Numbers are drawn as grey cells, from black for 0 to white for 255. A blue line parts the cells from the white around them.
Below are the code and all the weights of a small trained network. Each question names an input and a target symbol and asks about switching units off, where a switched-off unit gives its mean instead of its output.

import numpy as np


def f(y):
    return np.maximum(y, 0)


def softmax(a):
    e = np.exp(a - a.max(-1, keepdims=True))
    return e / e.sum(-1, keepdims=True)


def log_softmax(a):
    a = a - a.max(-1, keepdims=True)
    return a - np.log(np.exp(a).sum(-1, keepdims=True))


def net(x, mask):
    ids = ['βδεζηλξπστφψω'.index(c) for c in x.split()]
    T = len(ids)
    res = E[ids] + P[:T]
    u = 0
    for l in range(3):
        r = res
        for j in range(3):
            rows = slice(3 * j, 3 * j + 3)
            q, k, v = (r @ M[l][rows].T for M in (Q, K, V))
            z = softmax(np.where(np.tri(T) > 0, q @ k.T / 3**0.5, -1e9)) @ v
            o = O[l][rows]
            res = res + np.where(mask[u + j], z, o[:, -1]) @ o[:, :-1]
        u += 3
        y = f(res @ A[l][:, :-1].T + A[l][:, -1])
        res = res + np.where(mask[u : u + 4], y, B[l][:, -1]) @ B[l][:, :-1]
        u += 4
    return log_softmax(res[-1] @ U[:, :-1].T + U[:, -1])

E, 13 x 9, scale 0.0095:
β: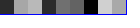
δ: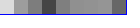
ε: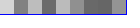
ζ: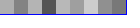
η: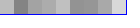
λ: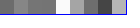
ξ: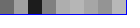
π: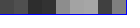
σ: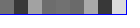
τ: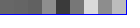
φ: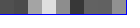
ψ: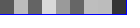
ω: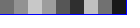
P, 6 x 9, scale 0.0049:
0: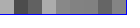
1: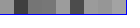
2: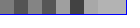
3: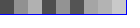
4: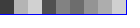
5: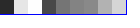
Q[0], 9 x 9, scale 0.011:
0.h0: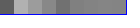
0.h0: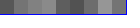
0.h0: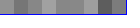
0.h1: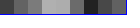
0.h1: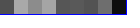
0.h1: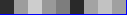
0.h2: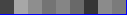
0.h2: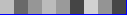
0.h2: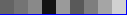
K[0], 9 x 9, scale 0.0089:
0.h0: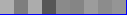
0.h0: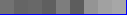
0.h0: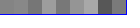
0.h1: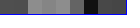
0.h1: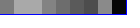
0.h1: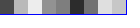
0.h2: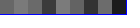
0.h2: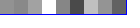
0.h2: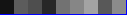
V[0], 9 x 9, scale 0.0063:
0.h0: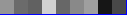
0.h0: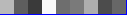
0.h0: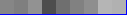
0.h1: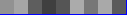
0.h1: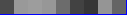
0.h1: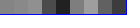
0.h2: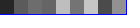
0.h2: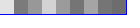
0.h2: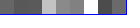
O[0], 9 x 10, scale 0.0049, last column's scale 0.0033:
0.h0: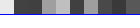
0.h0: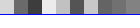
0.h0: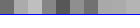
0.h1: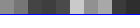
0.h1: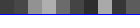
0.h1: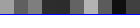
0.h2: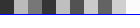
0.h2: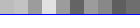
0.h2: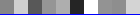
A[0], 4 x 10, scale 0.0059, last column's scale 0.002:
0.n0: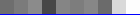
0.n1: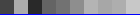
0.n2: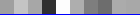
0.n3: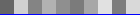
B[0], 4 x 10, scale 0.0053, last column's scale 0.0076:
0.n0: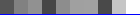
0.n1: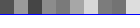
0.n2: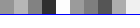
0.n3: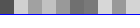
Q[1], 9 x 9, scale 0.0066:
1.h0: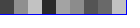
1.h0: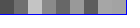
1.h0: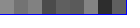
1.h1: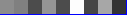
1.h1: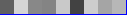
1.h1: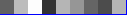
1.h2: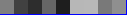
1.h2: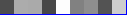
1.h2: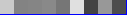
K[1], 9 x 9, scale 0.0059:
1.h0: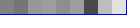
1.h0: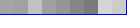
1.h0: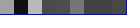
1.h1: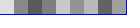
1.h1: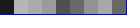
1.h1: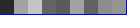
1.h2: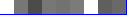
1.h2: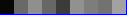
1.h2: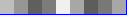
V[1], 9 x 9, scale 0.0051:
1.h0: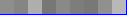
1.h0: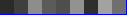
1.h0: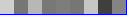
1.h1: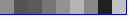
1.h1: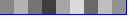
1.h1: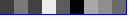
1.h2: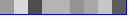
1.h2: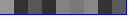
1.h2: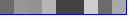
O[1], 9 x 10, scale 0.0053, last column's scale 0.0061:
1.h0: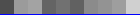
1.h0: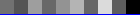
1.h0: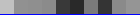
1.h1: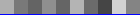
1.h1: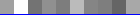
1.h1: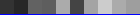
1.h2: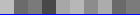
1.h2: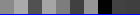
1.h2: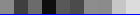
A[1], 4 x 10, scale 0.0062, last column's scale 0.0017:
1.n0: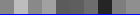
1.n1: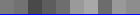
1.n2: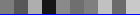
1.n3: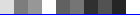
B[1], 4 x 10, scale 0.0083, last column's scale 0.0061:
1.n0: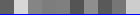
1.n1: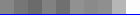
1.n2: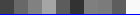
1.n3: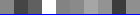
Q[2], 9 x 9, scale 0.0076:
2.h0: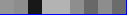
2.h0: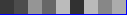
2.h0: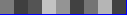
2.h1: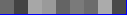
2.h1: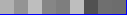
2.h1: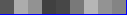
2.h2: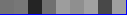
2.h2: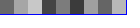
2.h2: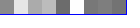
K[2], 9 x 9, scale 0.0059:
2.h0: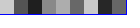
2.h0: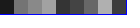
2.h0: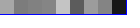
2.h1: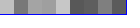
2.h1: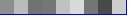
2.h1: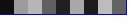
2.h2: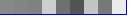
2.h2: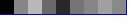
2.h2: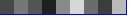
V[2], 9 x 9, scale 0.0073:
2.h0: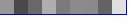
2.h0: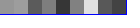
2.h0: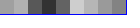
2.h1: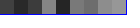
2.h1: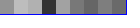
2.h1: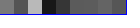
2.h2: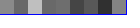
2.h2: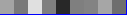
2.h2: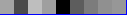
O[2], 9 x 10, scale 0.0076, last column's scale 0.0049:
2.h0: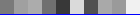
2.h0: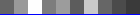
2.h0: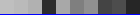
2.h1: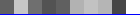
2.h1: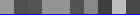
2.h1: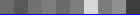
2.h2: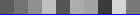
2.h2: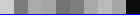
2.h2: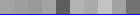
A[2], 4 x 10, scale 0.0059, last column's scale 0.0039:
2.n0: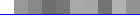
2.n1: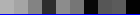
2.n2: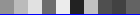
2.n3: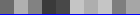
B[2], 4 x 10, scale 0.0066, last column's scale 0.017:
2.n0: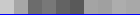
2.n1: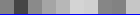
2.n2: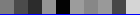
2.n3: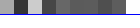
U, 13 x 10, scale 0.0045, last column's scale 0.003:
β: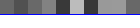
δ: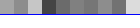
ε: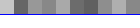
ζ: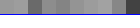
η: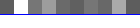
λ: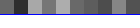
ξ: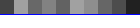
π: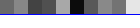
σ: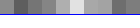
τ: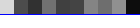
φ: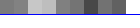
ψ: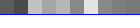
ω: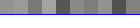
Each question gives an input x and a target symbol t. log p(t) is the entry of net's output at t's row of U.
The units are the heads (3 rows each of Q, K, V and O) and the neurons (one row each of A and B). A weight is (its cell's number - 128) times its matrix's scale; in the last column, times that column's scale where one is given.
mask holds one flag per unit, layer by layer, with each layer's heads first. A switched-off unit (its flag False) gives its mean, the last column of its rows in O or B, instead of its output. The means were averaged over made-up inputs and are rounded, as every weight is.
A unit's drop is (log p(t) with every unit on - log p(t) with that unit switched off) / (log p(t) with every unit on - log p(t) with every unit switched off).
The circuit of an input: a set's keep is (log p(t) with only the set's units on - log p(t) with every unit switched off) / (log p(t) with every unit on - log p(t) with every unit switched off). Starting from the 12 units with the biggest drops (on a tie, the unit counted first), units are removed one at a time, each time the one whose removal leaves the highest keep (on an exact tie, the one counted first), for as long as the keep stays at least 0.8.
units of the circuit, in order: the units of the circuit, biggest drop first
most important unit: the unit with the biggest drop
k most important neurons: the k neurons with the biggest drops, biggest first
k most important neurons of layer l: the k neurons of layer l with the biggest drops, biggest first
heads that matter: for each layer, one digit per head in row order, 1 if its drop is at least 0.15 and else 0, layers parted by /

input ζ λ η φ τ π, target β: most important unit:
0.h1
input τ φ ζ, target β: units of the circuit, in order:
(2.h0; 1.h1; 0.h1)
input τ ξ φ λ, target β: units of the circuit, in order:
(2.h0; 1.h1; 0.h1)
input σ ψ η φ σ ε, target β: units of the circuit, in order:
(2.h0; 1.h1; 0.h1; 1.h2)
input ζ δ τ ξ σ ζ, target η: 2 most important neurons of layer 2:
(2.n0; 2.n3)
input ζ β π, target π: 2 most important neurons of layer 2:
(2.n1; 2.n2)
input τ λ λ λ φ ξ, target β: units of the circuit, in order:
(2.h0; 0.h1; 1.h1; 1.h2)
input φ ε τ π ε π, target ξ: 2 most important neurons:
(2.n2; 0.n0)
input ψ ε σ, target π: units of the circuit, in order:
(1.h1; 0.n3; 2.h2; 0.h2)
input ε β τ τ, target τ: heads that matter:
101 / 110 / 111
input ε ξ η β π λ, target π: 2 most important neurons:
(0.n1; 1.n1)
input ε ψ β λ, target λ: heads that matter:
011 / 111 / 011
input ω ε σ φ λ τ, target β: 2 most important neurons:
(0.n2; 0.n1)
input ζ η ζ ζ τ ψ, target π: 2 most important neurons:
(0.n3; 2.n1)
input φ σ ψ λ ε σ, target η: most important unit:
0.h0
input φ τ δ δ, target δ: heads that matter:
100 / 011 / 110
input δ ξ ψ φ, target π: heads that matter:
000 / 010 / 001
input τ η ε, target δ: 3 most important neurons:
(0.n2; 2.n3; 1.n1)
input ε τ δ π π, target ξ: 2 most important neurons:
(0.n0; 1.n0)
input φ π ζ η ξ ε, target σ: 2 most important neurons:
(2.n1; 2.n2)
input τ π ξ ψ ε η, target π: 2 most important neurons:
(0.n2; 0.n3)
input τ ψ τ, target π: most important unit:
1.h1
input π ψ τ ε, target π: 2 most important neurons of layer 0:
(0.n3; 0.n2)
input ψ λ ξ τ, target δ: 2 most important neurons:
(2.n3; 1.n1)
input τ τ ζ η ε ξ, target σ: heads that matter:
100 / 011 / 111
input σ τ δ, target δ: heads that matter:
000 / 010 / 110
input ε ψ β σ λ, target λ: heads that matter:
111 / 111 / 011
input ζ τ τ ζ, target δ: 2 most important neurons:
(0.n2; 2.n3)
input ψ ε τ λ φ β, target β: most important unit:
0.h2
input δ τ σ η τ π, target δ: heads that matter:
000 / 001 / 100
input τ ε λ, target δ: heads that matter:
000 / 010 / 110
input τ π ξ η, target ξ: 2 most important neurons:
(0.n2; 2.n2)
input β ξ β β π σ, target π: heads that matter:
110 / 111 / 111
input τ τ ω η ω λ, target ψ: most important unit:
1.h1
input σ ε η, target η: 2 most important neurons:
(0.n2; 2.n3)
